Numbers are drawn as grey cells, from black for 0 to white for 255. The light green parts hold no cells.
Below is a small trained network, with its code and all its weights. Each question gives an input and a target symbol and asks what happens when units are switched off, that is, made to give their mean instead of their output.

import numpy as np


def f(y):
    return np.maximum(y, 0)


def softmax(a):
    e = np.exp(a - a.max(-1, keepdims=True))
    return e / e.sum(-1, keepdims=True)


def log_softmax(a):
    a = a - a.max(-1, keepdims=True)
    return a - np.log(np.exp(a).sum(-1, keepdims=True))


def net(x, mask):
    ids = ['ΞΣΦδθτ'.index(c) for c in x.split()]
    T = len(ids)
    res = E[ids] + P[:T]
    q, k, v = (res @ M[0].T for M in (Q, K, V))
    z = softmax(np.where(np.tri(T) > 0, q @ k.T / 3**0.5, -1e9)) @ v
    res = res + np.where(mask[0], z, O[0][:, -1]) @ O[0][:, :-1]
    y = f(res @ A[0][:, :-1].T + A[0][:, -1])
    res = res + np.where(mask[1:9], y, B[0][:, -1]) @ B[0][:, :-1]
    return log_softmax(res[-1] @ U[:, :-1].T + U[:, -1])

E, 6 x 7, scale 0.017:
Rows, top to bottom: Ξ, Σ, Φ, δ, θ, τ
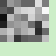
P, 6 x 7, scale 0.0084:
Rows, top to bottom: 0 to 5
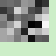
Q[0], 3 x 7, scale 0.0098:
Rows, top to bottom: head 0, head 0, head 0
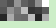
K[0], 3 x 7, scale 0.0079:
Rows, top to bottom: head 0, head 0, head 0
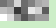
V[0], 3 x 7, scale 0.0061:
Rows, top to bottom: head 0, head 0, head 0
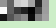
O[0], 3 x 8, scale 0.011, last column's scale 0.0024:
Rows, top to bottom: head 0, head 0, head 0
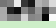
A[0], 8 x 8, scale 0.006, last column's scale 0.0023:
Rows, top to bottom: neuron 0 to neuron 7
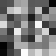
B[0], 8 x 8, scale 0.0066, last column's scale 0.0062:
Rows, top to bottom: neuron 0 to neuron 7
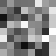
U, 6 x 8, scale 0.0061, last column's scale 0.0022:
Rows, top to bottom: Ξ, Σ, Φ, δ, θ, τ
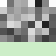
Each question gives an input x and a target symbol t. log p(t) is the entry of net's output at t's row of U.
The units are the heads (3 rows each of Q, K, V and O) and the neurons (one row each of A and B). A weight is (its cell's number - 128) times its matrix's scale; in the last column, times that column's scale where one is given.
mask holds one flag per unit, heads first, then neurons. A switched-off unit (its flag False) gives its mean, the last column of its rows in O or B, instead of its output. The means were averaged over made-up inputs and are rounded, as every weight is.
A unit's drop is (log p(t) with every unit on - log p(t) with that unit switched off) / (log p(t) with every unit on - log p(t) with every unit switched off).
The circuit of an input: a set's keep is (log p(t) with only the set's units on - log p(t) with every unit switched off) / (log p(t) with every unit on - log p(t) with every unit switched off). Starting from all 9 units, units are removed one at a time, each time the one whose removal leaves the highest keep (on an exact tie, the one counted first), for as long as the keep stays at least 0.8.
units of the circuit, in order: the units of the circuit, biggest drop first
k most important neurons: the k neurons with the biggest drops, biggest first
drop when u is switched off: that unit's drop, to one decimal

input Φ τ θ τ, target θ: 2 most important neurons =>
(neuron 2; neuron 5)
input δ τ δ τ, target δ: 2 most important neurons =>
(neuron 3; neuron 1)
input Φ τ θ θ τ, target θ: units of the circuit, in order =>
(head 0; neuron 5; neuron 2)
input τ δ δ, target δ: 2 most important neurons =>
(neuron 6; neuron 0)
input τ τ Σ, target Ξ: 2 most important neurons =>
(neuron 4; neuron 7)
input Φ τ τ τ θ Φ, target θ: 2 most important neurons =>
(neuron 5; neuron 3)
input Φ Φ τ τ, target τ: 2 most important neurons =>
(neuron 2; neuron 5)
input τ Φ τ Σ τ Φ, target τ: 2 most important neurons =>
(neuron 7; neuron 5)
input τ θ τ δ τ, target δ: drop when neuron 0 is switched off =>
0.0
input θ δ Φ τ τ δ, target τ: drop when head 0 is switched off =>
0.8
